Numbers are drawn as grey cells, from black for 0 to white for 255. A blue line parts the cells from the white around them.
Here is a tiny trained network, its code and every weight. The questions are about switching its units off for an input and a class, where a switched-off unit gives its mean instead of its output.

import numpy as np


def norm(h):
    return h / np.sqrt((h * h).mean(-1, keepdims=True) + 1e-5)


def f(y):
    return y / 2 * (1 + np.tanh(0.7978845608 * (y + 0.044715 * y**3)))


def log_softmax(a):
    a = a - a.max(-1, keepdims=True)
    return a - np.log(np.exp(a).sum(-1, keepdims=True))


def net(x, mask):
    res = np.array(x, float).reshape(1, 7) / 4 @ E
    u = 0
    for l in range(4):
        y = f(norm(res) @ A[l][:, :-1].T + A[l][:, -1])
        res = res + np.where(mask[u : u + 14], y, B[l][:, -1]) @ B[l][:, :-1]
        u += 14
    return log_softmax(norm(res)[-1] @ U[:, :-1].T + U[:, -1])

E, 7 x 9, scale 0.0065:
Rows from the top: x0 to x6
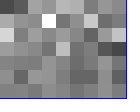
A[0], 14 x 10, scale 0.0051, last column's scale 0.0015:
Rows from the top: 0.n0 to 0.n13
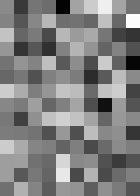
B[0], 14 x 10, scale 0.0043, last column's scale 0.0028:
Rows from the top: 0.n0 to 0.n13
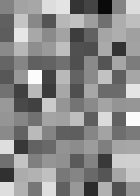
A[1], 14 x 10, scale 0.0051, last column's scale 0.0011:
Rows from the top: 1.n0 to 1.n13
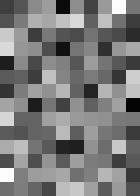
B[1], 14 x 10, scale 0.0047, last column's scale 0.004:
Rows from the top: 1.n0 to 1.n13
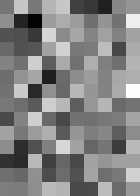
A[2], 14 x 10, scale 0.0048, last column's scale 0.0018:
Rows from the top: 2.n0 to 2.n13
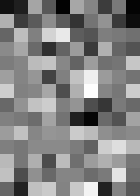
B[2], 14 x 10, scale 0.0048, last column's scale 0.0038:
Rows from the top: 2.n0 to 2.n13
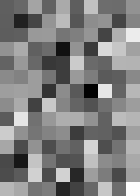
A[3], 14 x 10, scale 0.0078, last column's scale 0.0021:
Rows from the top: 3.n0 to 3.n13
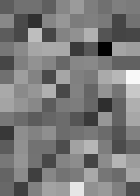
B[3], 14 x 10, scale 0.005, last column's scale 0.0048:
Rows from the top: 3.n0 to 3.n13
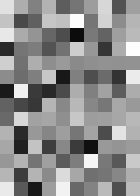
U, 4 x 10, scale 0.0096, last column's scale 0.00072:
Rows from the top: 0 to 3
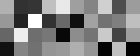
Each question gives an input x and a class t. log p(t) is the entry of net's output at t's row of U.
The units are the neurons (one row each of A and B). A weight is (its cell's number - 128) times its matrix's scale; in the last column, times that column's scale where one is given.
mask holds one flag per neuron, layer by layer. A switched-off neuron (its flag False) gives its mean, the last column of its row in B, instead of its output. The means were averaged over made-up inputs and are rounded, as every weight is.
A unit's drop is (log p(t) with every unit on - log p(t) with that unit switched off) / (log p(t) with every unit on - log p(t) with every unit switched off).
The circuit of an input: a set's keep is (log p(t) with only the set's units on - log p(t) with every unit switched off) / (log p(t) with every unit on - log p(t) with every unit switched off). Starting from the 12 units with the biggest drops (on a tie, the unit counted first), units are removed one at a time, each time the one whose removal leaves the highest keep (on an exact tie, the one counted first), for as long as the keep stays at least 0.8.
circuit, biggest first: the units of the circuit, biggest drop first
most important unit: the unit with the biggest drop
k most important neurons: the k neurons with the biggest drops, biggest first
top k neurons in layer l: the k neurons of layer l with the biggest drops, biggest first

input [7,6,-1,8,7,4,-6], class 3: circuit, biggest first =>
2.n2, 3.n3
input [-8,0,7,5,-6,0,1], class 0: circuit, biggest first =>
1.n3
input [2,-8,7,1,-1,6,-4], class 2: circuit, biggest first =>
1.n6, 3.n5, 3.n11
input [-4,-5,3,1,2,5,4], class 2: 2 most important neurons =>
2.n3, 1.n1
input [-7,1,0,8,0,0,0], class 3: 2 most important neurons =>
0.n11, 0.n12
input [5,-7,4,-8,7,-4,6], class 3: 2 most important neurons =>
1.n0, 0.n0
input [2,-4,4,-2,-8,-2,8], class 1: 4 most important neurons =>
0.n6, 2.n10, 2.n11, 2.n12
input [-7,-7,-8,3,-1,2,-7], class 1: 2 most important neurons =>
1.n1, 1.n11
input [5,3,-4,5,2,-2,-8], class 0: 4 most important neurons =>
0.n8, 1.n1, 0.n0, 1.n0
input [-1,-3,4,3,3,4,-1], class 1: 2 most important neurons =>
0.n10, 0.n0
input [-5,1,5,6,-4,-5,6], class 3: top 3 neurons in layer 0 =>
0.n11, 0.n12, 0.n2
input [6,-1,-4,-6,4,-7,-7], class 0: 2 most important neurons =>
1.n1, 0.n11
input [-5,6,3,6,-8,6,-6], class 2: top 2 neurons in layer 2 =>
2.n13, 2.n6
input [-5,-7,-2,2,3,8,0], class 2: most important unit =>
2.n3
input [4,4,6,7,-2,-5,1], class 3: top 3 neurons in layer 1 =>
1.n11, 1.n5, 1.n4
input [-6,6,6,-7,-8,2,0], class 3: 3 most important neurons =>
0.n0, 1.n0, 1.n1
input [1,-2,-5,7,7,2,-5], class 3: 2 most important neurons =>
0.n11, 0.n2
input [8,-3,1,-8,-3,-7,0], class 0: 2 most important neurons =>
1.n1, 3.n13
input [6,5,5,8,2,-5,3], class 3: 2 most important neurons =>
0.n11, 3.n3
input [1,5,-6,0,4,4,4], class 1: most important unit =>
1.n11
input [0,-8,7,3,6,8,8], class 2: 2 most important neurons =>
2.n3, 1.n6
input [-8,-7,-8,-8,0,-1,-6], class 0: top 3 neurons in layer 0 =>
0.n12, 0.n6, 0.n1
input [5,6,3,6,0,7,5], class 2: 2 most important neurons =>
2.n13, 0.n0
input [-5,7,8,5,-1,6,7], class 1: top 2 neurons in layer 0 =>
0.n10, 0.n6
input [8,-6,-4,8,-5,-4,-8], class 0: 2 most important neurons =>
0.n0, 1.n1
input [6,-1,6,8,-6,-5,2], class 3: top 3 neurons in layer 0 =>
0.n11, 0.n12, 0.n2
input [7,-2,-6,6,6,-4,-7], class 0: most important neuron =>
1.n1
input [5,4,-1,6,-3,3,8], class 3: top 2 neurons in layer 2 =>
2.n2, 2.n9
